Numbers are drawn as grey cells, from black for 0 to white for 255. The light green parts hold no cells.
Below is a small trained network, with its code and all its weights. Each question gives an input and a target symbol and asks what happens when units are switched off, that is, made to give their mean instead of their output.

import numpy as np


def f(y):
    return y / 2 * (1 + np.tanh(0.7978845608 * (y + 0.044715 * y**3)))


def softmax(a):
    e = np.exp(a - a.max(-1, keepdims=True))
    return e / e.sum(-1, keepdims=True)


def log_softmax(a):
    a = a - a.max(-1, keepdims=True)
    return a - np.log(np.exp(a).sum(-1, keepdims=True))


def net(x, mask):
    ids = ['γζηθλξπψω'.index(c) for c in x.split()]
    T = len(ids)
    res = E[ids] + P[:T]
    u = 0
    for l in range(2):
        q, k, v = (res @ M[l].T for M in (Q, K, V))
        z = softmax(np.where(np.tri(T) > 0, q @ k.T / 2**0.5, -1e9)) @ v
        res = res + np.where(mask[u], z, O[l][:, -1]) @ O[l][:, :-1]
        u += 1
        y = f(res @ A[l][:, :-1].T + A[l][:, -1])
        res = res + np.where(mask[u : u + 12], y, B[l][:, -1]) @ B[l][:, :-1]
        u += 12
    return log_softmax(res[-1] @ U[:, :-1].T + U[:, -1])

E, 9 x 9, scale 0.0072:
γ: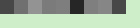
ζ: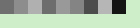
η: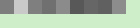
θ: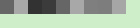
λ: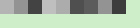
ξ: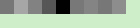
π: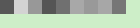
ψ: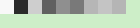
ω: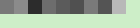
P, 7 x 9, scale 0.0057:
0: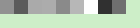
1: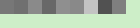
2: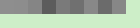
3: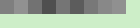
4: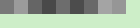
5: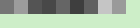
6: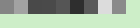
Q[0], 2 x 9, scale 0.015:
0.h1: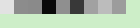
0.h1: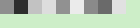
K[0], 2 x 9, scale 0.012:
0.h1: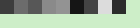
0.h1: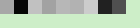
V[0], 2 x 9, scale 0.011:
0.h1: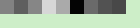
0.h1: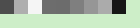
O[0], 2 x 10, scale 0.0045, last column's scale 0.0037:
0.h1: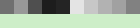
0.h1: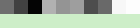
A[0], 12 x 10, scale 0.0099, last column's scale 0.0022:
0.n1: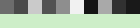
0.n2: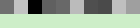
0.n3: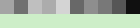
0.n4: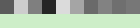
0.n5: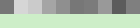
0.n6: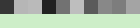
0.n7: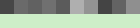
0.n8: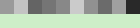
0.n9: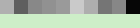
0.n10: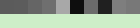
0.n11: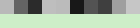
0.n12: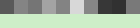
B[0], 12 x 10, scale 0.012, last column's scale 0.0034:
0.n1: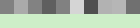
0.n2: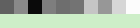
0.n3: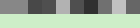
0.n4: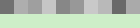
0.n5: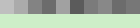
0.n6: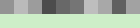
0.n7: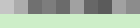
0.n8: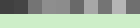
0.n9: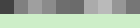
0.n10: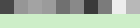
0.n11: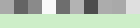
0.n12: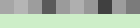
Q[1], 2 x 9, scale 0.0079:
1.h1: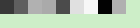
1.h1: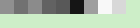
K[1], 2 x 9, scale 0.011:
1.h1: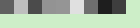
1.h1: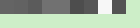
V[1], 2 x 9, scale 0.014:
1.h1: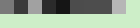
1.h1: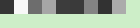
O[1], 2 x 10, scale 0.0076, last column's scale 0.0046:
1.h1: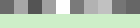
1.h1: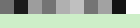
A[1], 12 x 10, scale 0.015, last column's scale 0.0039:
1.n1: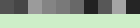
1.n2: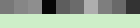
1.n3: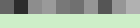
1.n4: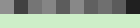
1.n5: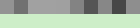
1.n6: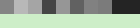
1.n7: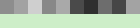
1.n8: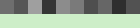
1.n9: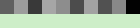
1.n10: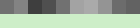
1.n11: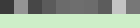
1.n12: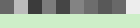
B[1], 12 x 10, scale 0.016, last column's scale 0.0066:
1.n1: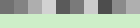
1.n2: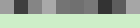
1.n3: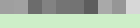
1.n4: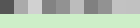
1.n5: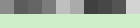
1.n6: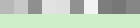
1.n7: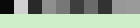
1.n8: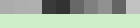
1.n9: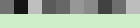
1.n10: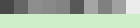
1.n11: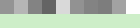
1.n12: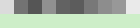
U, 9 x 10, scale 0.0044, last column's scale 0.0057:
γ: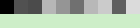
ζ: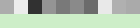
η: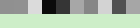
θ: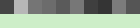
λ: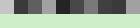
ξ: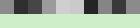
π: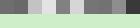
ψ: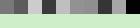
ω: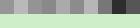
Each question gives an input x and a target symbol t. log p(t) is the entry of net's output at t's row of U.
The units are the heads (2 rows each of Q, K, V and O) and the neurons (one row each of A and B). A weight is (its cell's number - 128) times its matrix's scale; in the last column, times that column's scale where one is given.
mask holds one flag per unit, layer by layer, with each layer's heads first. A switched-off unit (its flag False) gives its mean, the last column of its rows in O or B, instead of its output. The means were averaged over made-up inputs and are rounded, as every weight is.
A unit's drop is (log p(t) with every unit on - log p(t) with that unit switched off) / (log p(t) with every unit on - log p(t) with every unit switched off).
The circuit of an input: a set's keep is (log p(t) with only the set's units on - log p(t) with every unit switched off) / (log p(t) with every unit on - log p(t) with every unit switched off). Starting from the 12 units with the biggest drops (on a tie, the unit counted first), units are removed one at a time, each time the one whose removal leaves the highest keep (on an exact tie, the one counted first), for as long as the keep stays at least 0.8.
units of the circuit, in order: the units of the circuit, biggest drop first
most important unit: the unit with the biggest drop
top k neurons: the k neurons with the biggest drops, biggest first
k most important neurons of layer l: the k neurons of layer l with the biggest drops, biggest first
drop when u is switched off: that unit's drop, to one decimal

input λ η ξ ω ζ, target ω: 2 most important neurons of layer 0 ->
0.n2, 0.n11
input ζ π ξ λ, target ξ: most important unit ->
0.h1
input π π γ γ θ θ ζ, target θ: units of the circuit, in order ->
0.h1, 1.n7, 0.n2
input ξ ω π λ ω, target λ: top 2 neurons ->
1.n2, 0.n11
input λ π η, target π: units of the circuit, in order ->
1.h1, 0.n11, 1.n1, 1.n4
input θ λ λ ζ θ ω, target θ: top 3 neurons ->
1.n7, 0.n2, 0.n10
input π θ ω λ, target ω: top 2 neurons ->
1.n6, 0.n10
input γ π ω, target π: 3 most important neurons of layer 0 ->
0.n10, 0.n11, 0.n6
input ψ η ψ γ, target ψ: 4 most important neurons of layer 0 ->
0.n7, 0.n9, 0.n10, 0.n12
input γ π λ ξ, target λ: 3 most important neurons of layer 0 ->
0.n11, 0.n6, 0.n10
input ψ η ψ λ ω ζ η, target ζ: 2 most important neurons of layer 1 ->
1.n11, 1.n12
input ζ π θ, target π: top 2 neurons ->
1.n1, 0.n11
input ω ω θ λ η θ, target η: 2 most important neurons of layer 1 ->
1.n8, 1.n4
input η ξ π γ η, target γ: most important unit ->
0.n2
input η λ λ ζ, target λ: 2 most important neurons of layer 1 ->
1.n2, 1.n12
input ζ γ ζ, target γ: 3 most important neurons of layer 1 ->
1.n10, 1.n8, 1.n3
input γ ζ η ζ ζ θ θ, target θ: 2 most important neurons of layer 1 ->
1.n7, 1.n8
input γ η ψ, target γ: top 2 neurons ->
0.n11, 1.n10
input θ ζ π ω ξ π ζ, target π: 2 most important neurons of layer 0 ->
0.n11, 0.n7
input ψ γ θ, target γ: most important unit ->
1.h1
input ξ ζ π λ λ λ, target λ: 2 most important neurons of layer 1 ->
1.n2, 1.n12
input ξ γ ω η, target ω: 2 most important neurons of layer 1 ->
1.n6, 1.n8
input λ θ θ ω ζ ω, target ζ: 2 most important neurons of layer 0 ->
0.n2, 0.n10
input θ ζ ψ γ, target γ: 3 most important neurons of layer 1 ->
1.n10, 1.n8, 1.n5
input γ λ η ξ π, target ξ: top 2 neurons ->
1.n5, 0.n11
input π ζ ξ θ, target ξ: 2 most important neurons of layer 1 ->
1.n5, 1.n10
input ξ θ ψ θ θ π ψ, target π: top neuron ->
0.n11
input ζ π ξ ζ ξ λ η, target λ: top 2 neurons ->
1.n2, 0.n11
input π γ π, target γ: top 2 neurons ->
0.n2, 1.n10
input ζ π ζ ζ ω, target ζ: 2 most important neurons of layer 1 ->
1.n11, 1.n12
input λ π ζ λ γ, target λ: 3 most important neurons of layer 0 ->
0.n11, 0.n6, 0.n7
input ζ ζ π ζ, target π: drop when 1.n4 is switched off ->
0.1
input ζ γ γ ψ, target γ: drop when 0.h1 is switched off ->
0.7
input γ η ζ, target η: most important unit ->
0.h1
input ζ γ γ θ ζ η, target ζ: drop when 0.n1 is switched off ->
0.1
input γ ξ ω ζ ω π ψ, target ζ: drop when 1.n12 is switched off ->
-0.1
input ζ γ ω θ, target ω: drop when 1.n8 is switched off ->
0.2
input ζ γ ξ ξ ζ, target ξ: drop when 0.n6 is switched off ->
0.0
